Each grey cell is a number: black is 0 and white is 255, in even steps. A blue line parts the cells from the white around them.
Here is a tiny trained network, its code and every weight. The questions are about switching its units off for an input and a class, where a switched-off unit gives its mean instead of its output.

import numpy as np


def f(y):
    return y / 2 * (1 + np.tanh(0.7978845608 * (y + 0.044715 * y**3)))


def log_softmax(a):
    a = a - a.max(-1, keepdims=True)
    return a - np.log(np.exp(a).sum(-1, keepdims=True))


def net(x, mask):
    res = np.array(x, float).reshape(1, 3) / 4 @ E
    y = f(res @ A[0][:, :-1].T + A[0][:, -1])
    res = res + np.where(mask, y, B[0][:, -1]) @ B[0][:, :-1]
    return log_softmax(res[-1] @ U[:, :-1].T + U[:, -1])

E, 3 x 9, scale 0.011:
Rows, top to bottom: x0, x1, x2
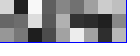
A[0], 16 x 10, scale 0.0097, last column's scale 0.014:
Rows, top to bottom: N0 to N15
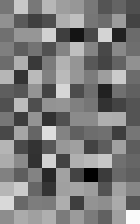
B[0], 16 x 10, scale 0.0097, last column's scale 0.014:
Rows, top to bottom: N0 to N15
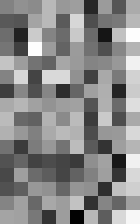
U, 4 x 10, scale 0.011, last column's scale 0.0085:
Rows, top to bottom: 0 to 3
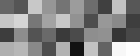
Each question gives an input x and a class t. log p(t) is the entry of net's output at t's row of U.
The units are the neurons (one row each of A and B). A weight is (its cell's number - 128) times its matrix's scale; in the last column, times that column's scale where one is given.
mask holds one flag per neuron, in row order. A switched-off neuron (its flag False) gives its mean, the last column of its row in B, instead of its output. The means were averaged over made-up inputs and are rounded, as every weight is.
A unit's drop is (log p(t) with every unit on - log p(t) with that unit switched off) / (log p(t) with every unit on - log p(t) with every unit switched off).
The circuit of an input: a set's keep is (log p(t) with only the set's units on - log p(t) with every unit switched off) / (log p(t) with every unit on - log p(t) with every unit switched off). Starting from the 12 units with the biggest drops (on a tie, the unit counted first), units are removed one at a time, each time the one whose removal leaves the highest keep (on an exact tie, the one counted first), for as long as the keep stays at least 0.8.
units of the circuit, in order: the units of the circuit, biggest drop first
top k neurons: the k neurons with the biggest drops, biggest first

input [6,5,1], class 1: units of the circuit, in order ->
[N5]
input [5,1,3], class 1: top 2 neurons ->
[N5; N2]
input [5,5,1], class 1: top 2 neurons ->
[N5; N11]
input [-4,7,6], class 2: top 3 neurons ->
[N6; N12; N2]
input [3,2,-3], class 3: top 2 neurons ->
[N1; N3]
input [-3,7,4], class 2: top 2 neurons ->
[N6; N12]
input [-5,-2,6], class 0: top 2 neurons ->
[N13; N3]
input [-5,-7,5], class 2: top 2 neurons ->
[N11; N2]
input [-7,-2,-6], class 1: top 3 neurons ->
[N9; N7; N13]
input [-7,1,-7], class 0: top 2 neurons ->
[N2; N5]
